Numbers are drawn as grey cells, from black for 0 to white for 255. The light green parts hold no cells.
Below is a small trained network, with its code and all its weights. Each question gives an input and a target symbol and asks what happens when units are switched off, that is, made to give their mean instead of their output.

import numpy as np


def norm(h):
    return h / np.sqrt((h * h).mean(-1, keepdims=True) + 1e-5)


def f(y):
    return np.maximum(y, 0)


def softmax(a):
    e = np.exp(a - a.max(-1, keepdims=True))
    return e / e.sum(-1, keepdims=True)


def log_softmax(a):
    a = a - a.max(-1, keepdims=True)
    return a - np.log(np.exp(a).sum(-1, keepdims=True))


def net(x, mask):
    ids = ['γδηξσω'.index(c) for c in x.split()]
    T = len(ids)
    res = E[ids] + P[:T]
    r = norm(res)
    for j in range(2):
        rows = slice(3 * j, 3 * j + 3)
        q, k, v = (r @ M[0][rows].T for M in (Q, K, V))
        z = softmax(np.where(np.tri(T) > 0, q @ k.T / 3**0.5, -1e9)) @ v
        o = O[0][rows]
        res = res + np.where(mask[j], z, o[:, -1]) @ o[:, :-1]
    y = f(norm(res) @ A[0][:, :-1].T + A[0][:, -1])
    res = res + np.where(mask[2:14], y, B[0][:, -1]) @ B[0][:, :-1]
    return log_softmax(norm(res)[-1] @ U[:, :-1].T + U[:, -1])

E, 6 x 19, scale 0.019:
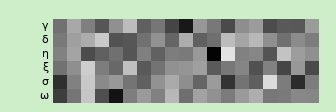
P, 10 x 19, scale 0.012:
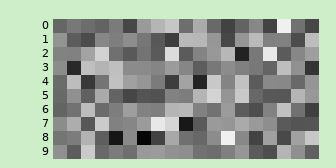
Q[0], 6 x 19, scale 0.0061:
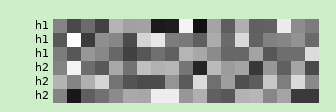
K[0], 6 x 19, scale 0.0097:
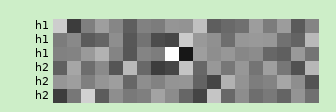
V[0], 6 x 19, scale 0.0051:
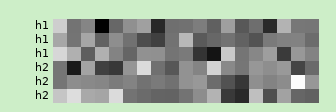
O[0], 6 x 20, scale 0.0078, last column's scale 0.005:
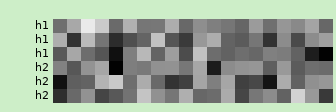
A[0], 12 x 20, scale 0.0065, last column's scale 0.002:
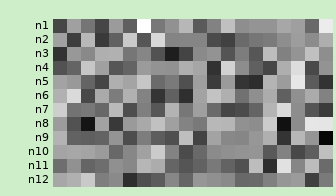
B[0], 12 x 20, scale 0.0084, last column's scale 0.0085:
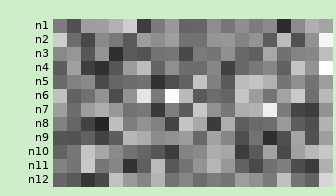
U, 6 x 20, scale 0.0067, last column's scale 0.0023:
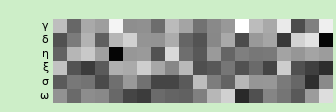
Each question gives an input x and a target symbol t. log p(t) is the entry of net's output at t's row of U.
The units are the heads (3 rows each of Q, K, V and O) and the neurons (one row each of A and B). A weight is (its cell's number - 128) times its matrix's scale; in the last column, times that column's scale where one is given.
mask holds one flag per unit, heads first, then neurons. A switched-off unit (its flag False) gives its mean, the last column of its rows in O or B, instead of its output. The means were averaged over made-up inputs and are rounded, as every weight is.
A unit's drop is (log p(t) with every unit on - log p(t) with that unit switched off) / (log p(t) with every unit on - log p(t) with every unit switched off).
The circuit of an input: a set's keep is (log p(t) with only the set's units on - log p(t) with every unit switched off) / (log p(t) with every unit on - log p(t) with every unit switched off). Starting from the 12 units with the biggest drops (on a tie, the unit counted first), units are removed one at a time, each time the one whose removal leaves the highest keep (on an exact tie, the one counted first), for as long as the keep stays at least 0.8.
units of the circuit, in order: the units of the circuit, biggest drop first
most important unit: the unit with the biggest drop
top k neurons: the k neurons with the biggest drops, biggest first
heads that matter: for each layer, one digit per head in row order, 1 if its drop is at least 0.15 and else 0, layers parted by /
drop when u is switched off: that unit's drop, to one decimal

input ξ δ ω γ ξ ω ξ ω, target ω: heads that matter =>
00
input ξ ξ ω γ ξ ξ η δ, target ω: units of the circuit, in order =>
[n10]
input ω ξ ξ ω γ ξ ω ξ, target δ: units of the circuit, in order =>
[n10; h2]
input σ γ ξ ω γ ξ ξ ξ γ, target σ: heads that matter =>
11
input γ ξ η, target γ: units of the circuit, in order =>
[h2; n6; n7]
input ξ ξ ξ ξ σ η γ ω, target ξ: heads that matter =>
11
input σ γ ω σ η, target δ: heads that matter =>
01
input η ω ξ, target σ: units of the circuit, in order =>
[h1; n5]
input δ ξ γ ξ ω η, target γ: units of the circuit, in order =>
[h2; n6]
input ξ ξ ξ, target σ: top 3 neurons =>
[n5; n12; n10]
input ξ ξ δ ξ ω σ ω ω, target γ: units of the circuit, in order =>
[h1; n4]
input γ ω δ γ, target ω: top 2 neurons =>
[n11; n3]
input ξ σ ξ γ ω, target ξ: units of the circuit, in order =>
[h1; n8]
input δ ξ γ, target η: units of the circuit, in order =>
[n6]
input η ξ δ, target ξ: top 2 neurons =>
[n8; n6]
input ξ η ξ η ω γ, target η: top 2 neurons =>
[n6; n3]
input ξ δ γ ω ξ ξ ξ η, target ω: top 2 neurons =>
[n10; n11]
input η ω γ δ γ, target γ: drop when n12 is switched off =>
-0.1
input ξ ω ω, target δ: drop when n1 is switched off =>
0.2
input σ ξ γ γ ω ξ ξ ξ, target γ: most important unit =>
h1
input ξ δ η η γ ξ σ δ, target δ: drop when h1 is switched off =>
0.2
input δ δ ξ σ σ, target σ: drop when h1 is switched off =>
0.9
